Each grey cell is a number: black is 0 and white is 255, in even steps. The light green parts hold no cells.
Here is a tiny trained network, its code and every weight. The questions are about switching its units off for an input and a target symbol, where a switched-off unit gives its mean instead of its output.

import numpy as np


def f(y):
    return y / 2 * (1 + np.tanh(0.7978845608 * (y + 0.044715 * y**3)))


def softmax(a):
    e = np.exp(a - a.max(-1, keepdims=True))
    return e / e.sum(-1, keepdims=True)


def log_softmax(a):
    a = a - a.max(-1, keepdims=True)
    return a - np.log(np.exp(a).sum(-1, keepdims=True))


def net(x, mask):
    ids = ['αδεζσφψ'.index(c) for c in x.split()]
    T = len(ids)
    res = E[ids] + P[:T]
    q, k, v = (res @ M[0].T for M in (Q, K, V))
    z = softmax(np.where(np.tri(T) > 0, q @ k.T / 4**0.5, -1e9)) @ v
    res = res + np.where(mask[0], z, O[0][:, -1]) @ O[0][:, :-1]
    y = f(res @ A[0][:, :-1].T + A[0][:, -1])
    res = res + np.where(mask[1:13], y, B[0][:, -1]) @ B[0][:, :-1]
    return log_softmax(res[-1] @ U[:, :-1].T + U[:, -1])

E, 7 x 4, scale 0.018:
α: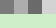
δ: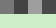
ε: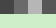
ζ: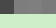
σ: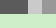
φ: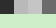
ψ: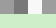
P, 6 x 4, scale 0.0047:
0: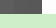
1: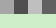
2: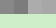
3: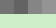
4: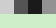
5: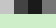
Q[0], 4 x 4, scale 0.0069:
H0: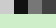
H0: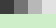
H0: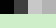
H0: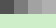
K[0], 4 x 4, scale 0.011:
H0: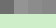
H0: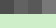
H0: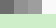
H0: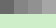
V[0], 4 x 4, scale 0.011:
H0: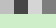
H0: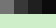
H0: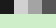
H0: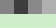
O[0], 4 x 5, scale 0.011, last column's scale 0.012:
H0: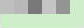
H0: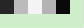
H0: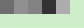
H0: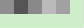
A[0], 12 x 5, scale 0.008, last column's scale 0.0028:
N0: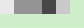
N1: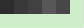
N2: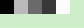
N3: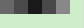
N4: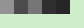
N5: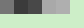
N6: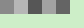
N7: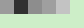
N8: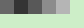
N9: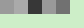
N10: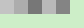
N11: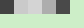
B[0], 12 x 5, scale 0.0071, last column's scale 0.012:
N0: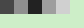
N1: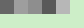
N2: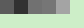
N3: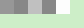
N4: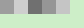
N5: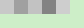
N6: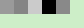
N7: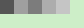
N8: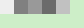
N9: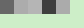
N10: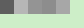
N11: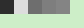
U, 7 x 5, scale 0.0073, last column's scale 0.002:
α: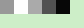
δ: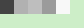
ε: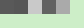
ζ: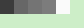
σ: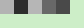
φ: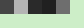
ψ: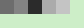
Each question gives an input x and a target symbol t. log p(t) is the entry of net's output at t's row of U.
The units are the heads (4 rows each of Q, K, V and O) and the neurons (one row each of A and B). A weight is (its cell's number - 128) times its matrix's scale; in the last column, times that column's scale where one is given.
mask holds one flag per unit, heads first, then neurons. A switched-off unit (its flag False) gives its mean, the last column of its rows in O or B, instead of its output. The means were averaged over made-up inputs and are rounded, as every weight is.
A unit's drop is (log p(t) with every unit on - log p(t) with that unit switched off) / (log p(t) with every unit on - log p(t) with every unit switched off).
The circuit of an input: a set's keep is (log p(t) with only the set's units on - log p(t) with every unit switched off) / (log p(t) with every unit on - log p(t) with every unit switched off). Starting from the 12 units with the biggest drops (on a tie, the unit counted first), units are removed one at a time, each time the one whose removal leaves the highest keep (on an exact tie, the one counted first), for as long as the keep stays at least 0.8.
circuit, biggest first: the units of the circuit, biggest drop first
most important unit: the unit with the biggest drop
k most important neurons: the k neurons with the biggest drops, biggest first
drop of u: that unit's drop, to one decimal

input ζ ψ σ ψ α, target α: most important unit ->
N9
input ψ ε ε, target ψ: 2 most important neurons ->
(N0; N1)
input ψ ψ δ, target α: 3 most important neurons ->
(N9; N5; N10)
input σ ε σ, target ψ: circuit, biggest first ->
(H0; N3)
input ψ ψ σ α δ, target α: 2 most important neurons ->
(N5; N9)
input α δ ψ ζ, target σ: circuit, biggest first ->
(H0; N8; N3)
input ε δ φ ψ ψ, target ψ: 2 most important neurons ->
(N0; N3)
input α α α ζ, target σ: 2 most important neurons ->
(N8; N3)
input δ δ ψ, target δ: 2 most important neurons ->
(N10; N8)
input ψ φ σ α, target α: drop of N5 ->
0.2
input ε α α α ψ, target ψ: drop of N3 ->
0.1
